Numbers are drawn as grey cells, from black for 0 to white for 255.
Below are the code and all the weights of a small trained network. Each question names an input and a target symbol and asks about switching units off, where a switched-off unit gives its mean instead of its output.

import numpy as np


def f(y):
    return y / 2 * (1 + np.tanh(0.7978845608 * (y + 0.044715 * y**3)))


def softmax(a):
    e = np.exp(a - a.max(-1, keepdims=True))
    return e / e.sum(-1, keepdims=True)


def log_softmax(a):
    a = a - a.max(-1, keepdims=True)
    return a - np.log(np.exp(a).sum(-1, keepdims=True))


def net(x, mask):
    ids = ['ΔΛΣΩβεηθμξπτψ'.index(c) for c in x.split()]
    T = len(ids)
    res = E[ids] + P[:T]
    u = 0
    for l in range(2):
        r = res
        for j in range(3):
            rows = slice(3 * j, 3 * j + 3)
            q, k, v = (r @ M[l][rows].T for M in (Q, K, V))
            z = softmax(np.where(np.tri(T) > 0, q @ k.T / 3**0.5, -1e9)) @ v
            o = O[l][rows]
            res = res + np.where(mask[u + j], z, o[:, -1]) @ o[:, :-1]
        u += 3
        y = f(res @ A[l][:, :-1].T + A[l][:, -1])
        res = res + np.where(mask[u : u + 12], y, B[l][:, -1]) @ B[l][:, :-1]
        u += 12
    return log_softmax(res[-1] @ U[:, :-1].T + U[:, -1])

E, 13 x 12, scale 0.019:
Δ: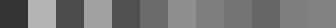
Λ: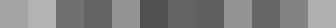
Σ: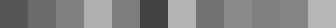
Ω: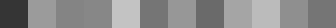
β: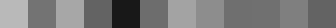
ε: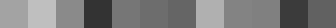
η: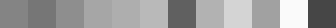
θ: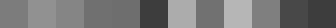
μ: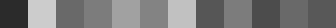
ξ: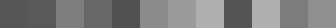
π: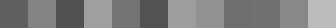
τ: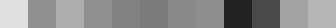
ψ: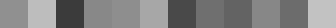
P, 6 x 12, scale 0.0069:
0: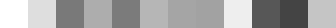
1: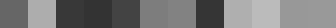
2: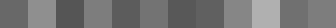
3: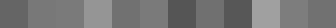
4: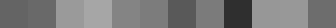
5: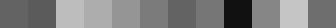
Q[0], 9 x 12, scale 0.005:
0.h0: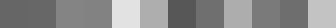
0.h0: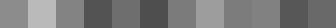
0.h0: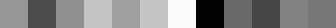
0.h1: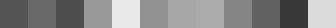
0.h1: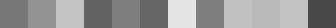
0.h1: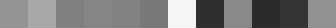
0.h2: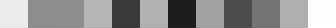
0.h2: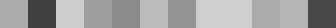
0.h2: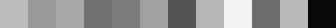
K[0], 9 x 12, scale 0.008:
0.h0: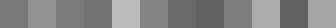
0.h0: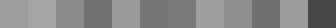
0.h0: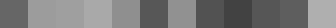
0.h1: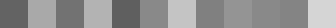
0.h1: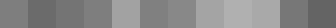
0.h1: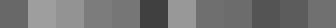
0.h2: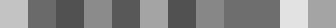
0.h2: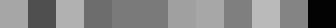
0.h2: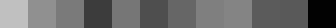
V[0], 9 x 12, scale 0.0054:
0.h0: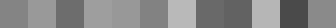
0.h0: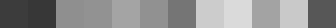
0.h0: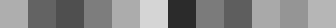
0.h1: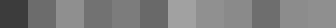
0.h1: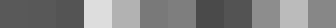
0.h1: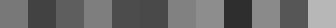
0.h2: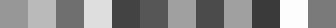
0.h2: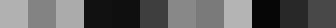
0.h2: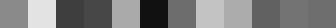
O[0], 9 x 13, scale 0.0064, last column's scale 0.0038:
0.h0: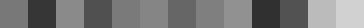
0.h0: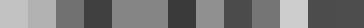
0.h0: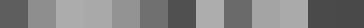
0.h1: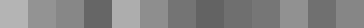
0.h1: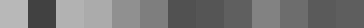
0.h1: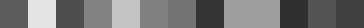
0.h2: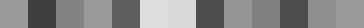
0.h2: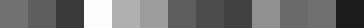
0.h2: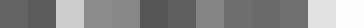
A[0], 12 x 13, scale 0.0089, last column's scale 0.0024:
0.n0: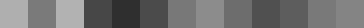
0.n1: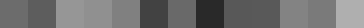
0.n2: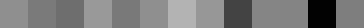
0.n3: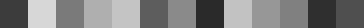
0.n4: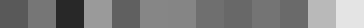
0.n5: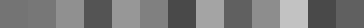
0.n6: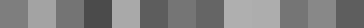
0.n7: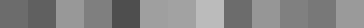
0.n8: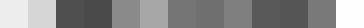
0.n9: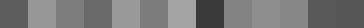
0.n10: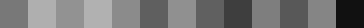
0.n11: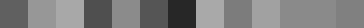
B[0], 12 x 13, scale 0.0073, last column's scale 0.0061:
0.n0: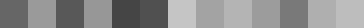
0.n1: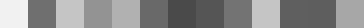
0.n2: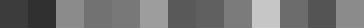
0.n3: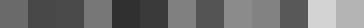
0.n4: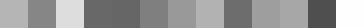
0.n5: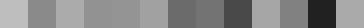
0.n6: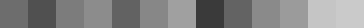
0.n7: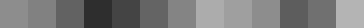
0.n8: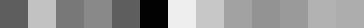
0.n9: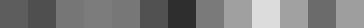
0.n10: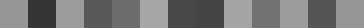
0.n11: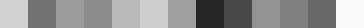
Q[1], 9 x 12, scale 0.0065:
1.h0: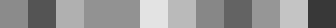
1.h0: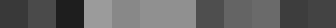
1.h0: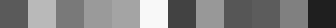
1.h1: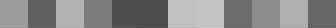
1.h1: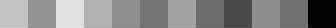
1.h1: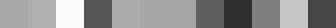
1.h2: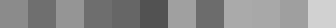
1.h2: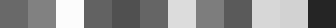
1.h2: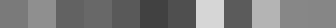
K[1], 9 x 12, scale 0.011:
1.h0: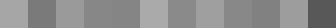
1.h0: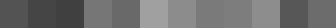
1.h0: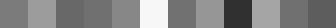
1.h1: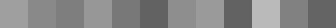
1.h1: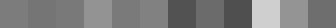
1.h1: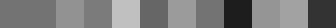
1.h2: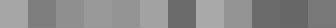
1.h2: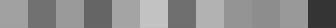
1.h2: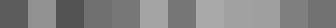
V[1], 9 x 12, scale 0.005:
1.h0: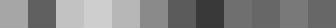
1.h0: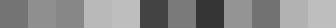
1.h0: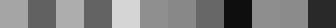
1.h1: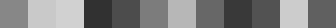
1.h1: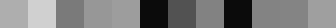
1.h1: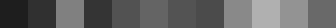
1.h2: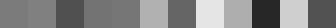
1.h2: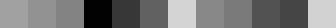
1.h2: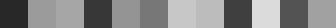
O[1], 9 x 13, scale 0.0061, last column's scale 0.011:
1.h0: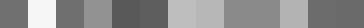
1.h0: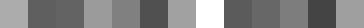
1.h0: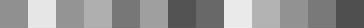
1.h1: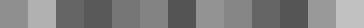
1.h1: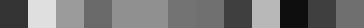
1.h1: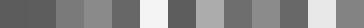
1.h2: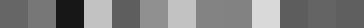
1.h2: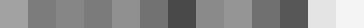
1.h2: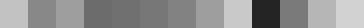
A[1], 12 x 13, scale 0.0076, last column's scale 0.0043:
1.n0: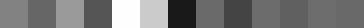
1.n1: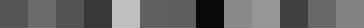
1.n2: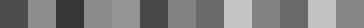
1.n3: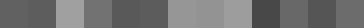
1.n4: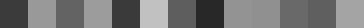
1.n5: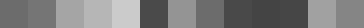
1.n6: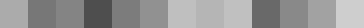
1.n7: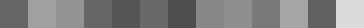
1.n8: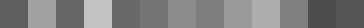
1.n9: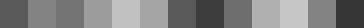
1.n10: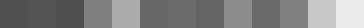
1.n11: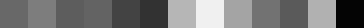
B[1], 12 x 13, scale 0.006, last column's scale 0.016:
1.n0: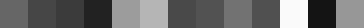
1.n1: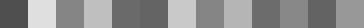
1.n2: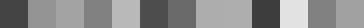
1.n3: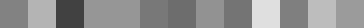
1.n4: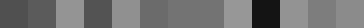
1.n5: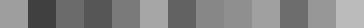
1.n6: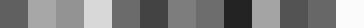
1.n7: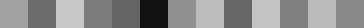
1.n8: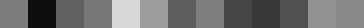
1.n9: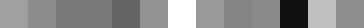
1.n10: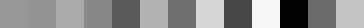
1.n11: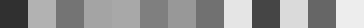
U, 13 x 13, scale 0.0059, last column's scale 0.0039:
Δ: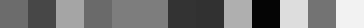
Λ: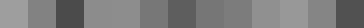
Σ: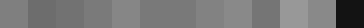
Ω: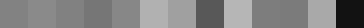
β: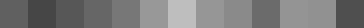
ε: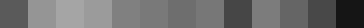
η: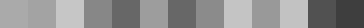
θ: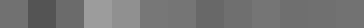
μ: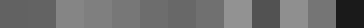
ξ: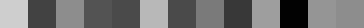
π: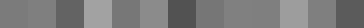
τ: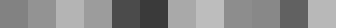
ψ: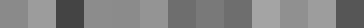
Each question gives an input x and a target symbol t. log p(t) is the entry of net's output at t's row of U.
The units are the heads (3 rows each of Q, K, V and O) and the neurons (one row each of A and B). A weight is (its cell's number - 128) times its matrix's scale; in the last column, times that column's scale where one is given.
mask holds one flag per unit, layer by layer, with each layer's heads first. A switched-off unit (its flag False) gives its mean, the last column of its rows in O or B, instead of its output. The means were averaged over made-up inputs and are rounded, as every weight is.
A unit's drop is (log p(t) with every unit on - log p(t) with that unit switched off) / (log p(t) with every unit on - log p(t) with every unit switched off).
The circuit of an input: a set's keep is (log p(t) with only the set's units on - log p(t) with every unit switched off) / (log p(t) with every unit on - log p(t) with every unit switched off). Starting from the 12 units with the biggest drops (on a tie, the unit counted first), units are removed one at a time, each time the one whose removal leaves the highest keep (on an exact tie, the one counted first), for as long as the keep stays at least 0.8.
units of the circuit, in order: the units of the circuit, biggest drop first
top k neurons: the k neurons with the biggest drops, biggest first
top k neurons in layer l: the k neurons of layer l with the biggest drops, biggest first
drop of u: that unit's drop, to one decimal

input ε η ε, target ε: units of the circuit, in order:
1.h2, 0.h2, 0.h0
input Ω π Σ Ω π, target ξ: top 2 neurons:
0.n8, 1.n11
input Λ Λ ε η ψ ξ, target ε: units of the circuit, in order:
1.h2, 0.h0, 0.n5
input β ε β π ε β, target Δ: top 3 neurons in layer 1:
1.n10, 1.n4, 1.n6
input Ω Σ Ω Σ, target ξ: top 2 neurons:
0.n8, 0.n1
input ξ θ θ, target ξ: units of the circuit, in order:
0.h2, 1.n11
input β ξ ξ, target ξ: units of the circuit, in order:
1.h0, 0.n0
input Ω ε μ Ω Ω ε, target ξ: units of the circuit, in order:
1.n11, 0.n11
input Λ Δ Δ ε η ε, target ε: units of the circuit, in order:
1.h2, 0.h0, 1.h1
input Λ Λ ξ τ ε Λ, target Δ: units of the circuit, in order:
0.h2, 1.h2, 1.n0
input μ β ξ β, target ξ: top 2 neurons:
1.n11, 0.n2
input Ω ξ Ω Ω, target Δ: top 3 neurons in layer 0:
0.n5, 0.n11, 0.n3
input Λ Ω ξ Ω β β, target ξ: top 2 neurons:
0.n2, 1.n11
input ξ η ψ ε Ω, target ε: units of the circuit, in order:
1.h1, 0.h0, 1.h2
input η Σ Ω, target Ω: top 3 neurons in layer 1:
1.n9, 1.n1, 1.n6
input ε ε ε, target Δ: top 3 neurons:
1.n0, 0.n11, 1.n10
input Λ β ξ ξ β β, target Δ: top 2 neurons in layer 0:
0.n2, 0.n10
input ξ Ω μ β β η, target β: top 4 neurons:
1.n9, 1.n8, 1.n4, 0.n2
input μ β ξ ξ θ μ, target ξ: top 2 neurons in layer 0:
0.n3, 0.n11
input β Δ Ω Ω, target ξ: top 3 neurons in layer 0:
0.n4, 0.n3, 0.n6
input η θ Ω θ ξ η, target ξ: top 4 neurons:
1.n9, 1.n11, 1.n8, 1.n2
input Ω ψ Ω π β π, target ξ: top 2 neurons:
0.n8, 0.n1
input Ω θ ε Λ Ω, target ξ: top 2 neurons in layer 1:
1.n11, 1.n10
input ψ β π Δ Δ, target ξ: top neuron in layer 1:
1.n11
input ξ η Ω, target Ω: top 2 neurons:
1.n9, 0.n11
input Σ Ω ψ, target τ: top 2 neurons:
0.n8, 1.n0
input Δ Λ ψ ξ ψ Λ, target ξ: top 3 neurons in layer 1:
1.n11, 1.n5, 1.n2
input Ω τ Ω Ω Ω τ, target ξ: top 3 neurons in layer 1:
1.n11, 1.n2, 1.n1
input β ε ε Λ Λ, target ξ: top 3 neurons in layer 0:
0.n11, 0.n8, 0.n5
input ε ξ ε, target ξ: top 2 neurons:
0.n11, 1.n11
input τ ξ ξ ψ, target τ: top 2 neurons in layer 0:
0.n8, 0.n4
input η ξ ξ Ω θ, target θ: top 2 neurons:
1.n8, 1.n11
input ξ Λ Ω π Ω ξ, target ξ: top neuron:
0.n5
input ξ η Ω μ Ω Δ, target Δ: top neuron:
1.n4
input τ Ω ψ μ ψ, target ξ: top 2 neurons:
1.n11, 0.n8
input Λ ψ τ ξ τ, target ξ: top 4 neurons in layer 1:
1.n11, 1.n2, 1.n5, 1.n1
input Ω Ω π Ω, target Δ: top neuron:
1.n0
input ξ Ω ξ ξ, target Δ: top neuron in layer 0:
0.n5
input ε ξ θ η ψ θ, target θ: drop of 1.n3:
0.0
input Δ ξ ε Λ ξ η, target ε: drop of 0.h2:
0.8
